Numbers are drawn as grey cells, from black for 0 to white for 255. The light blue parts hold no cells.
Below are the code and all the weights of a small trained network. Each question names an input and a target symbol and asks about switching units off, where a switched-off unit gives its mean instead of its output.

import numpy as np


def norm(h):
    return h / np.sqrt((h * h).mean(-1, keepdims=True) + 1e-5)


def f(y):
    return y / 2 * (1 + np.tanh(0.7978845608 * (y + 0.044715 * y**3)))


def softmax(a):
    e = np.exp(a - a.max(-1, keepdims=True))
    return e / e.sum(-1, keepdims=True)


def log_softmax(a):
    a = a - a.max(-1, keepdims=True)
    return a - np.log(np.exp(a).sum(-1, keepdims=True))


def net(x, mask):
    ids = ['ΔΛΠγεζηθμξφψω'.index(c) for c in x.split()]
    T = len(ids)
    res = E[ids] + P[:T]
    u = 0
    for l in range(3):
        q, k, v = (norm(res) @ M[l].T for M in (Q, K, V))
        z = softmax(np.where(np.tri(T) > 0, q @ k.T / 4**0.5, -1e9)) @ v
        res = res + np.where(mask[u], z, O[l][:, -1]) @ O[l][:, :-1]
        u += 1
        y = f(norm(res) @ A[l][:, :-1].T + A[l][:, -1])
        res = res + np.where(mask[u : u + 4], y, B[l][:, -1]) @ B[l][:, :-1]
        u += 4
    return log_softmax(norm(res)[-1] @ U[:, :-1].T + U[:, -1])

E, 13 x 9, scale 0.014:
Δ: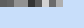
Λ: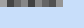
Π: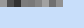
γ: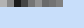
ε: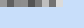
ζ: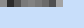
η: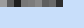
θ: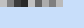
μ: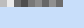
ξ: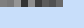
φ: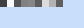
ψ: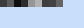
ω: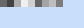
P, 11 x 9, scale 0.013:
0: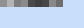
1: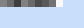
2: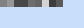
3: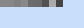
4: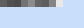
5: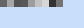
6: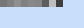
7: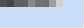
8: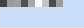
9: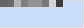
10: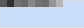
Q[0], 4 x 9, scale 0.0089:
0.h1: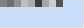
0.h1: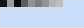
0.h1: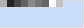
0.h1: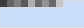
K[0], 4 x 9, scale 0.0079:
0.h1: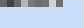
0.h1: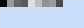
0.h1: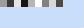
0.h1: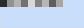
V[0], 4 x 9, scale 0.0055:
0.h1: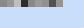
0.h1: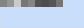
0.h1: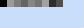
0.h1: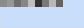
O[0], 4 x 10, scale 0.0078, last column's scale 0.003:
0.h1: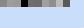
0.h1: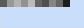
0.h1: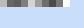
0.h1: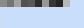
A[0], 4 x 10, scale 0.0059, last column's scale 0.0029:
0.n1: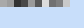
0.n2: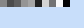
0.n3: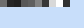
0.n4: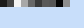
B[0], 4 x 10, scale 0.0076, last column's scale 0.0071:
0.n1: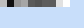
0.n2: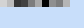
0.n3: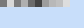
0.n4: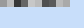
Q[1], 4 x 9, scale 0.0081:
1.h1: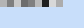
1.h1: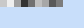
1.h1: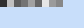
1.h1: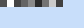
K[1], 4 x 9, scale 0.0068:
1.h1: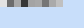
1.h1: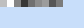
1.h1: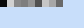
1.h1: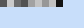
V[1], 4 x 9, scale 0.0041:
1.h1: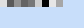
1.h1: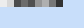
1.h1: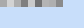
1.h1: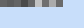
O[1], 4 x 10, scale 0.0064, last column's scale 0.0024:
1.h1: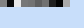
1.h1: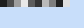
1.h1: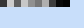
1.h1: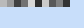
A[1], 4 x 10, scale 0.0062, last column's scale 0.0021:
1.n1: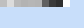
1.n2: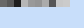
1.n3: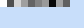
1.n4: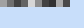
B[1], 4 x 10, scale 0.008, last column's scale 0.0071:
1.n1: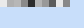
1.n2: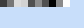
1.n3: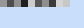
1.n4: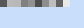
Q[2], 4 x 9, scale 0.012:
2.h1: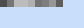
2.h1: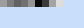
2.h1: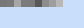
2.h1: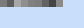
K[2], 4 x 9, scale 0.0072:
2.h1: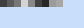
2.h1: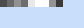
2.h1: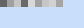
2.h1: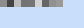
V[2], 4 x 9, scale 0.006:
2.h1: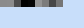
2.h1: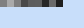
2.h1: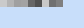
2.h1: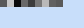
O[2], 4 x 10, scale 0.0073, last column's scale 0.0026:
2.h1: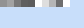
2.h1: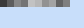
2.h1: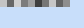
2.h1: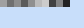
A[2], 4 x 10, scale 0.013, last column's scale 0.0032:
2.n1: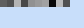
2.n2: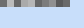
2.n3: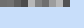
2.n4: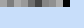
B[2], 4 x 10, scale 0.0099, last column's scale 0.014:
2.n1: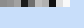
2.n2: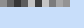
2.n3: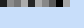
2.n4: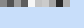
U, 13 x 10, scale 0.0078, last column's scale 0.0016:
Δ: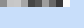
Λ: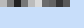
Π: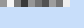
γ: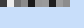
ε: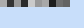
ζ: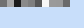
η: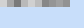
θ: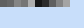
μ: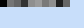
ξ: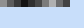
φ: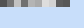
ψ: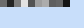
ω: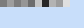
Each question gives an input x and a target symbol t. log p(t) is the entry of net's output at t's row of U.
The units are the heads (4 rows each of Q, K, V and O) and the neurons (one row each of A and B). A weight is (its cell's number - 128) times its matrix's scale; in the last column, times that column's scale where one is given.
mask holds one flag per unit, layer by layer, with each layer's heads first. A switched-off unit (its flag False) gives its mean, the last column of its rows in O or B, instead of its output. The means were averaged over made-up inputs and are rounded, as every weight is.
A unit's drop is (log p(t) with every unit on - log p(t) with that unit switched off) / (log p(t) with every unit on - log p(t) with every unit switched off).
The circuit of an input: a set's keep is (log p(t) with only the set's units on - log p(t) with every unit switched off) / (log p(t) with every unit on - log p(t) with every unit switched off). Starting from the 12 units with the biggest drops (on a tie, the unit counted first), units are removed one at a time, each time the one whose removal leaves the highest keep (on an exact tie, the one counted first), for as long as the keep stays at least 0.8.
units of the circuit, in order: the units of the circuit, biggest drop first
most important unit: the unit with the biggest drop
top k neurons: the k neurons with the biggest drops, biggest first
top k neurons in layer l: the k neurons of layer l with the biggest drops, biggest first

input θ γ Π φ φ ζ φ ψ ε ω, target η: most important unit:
0.n4
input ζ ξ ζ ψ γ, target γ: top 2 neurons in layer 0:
0.n1, 0.n3
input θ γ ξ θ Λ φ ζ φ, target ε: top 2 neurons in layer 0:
0.n1, 0.n2
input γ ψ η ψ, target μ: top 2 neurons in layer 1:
1.n4, 1.n3
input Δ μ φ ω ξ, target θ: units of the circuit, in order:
0.n1, 2.h1
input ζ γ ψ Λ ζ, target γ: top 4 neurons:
2.n3, 0.n3, 0.n2, 0.n1
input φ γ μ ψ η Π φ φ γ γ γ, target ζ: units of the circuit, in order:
0.n3, 2.n1
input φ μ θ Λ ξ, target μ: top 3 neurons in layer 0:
0.n1, 0.n2, 0.n3
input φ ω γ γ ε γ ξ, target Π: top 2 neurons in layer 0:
0.n4, 0.n1
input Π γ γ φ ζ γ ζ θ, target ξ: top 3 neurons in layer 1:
1.n3, 1.n4, 1.n1
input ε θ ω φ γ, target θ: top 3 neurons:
0.n3, 2.n1, 1.n4
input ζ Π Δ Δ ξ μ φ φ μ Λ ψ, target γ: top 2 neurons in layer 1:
1.n2, 1.n3
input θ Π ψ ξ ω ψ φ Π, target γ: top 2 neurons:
2.n3, 0.n3
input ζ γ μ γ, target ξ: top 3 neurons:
0.n1, 1.n2, 2.n1
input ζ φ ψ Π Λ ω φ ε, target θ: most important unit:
2.h1
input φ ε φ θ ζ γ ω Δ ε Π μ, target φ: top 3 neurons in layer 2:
2.n4, 2.n1, 2.n2
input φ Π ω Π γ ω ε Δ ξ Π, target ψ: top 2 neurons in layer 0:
0.n1, 0.n2
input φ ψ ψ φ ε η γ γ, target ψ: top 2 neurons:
0.n3, 2.n1
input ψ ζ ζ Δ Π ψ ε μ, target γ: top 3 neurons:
2.n3, 0.n3, 1.n1
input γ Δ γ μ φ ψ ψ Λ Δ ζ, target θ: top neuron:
0.n1
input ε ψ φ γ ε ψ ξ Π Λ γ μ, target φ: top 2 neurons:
2.n4, 0.n3
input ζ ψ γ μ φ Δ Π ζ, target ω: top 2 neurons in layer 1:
1.n3, 1.n1
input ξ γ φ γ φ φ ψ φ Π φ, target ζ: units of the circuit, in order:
2.n2, 1.h1
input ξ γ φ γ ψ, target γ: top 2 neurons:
0.n1, 2.n4
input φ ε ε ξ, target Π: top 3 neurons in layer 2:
2.n1, 2.n4, 2.n3
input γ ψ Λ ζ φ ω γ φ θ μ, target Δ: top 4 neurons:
1.n1, 2.n1, 0.n1, 2.n4
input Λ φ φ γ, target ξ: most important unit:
0.n1
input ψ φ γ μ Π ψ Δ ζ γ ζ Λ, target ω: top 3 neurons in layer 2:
2.n1, 2.n2, 2.n4
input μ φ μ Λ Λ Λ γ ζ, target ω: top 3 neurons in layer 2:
2.n1, 2.n2, 2.n4
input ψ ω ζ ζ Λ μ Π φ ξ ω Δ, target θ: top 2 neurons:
0.n1, 0.n2
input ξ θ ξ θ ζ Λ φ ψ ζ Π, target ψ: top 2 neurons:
0.n1, 2.n1
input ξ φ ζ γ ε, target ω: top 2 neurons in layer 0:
0.n2, 0.n3
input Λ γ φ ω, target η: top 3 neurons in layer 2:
2.n1, 2.n3, 2.n2
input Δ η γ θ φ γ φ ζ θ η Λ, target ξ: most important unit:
0.h1
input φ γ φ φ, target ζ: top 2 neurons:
2.n2, 2.n1
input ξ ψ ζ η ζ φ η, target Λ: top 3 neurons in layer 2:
2.n1, 2.n3, 2.n4
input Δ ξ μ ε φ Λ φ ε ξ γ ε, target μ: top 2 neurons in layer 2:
2.n3, 2.n4
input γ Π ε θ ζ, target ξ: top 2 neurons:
0.n2, 2.n1
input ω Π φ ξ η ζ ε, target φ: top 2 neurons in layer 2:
2.n4, 2.n1
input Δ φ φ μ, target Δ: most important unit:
1.h1
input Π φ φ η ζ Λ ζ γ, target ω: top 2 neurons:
0.n1, 0.n3
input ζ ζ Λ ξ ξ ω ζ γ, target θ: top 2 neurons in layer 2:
2.n1, 2.n4
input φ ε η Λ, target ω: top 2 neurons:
0.n1, 2.n1
